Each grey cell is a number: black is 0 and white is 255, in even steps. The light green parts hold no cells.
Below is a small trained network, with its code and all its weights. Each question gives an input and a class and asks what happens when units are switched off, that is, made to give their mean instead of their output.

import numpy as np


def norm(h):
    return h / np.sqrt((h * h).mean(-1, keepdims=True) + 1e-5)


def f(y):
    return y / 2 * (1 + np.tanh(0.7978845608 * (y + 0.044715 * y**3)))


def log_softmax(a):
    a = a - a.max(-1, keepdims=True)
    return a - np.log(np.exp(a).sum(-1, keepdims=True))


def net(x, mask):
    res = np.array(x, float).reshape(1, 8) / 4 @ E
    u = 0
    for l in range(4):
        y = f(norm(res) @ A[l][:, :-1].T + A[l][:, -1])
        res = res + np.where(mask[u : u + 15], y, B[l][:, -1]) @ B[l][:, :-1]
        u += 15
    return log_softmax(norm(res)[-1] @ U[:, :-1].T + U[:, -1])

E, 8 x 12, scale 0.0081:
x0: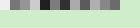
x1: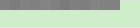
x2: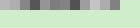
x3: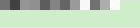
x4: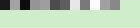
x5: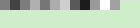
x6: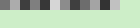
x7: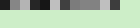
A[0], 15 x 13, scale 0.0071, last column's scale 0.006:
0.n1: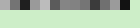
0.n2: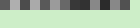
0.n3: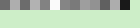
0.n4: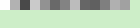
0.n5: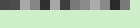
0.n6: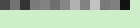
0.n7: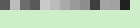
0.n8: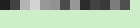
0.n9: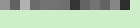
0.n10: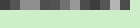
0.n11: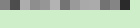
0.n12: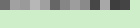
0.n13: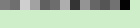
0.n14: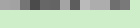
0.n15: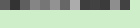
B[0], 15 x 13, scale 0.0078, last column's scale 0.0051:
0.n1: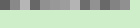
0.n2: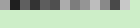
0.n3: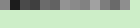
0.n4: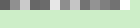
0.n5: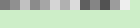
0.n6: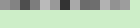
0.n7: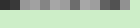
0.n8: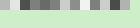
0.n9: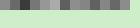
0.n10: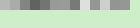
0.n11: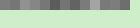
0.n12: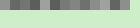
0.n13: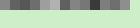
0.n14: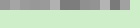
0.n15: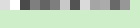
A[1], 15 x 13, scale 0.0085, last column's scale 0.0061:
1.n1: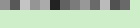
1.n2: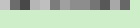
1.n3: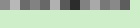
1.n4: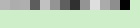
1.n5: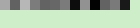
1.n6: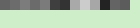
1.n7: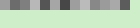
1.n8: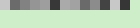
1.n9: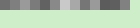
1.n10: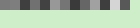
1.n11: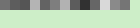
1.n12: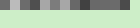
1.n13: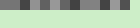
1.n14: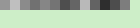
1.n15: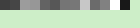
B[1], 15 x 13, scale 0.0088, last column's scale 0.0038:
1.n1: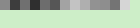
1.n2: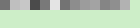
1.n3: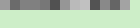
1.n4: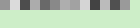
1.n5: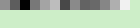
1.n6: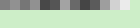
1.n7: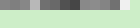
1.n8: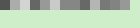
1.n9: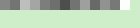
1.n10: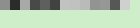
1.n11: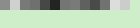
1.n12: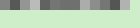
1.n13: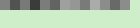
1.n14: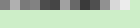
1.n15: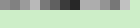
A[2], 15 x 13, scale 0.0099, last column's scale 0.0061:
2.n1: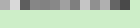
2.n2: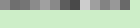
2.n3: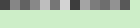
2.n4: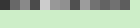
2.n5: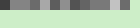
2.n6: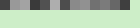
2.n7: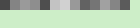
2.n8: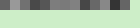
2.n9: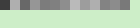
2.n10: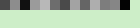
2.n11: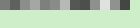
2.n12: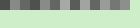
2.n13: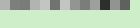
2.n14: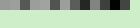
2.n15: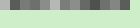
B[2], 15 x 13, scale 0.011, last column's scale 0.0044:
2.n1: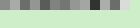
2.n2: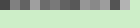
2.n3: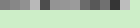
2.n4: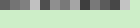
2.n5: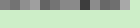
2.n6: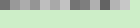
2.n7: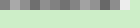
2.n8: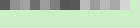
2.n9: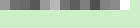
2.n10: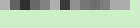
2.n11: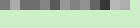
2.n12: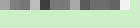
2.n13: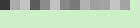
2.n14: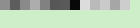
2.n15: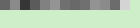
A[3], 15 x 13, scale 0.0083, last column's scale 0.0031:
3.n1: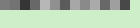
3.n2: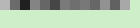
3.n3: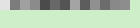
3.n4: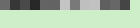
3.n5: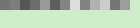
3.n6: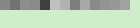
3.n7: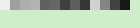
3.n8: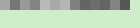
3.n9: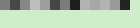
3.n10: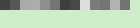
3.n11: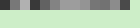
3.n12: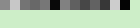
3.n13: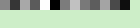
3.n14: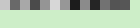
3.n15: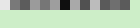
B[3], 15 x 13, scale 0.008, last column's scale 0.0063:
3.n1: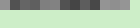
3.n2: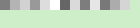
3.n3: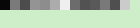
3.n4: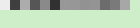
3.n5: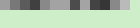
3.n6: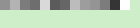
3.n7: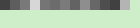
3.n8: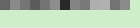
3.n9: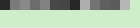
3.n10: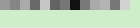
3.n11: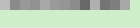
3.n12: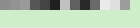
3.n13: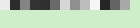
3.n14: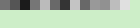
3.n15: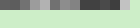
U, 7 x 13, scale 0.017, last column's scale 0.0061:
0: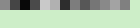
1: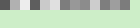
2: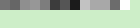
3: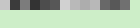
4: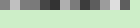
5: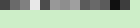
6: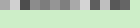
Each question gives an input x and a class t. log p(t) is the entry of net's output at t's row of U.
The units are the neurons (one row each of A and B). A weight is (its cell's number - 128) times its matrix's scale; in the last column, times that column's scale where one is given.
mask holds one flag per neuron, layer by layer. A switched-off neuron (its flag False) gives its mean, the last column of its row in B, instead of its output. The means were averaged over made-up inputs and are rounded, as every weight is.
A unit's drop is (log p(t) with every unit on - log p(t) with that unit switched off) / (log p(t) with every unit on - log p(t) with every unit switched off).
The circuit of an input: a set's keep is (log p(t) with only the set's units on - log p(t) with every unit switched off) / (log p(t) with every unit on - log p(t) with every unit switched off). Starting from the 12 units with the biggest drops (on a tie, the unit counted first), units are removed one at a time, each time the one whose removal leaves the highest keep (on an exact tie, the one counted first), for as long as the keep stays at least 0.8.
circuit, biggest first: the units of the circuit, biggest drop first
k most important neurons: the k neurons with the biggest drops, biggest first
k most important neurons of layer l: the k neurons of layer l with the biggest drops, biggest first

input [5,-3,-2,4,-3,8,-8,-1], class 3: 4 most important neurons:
1.n1, 3.n13, 1.n14, 1.n6
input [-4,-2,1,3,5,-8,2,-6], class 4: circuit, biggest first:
1.n6
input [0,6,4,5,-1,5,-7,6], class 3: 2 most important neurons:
1.n1, 0.n4
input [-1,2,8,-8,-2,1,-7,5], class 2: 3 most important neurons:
2.n14, 2.n8, 0.n8
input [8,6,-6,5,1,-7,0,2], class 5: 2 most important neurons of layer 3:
3.n3, 3.n7
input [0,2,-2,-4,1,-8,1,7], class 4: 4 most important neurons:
1.n14, 1.n6, 0.n4, 3.n12
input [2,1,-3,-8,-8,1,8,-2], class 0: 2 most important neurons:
1.n5, 3.n14
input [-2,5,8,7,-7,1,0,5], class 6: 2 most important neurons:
1.n4, 0.n14
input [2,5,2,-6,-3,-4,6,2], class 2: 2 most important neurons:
2.n14, 2.n8
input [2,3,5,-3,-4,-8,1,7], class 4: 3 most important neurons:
1.n14, 0.n4, 3.n12
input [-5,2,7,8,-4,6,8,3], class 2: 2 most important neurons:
1.n15, 2.n2
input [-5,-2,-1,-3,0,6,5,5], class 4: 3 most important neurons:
1.n11, 0.n4, 2.n11
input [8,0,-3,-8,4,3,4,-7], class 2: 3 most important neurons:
2.n14, 0.n5, 2.n13
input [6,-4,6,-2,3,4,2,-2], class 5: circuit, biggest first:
3.n7
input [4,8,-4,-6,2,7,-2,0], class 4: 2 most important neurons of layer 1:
1.n11, 1.n7
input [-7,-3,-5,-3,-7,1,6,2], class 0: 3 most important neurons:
1.n5, 3.n14, 0.n13
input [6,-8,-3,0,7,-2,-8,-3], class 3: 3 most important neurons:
3.n13, 1.n1, 1.n5
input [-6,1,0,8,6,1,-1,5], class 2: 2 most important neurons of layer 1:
1.n15, 1.n5
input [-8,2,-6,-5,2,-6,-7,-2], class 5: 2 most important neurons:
2.n3, 2.n12
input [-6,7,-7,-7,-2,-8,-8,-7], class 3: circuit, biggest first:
3.n13
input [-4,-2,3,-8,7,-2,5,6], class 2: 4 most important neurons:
2.n14, 2.n8, 1.n12, 1.n5
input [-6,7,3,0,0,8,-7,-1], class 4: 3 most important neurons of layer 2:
2.n11, 2.n12, 2.n5
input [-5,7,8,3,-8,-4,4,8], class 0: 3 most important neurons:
1.n5, 3.n14, 0.n4
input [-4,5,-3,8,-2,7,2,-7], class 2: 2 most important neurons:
1.n15, 0.n5
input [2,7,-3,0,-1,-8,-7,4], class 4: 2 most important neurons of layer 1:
1.n14, 1.n6
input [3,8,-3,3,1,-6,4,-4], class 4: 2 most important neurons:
1.n6, 0.n5
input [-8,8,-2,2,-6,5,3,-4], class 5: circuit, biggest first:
2.n3
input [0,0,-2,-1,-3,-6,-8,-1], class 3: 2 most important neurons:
1.n1, 3.n13
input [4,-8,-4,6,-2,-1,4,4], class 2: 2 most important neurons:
0.n4, 1.n7
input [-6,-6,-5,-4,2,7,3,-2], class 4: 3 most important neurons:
1.n11, 2.n11, 3.n12
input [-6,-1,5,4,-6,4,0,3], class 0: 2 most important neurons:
1.n5, 3.n14
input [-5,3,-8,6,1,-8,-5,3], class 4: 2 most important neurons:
1.n6, 1.n14
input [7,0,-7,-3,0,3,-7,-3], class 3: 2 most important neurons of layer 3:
3.n13, 3.n5
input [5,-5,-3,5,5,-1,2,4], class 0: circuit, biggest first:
2.n9
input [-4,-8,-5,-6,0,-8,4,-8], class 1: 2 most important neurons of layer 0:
0.n1, 0.n4
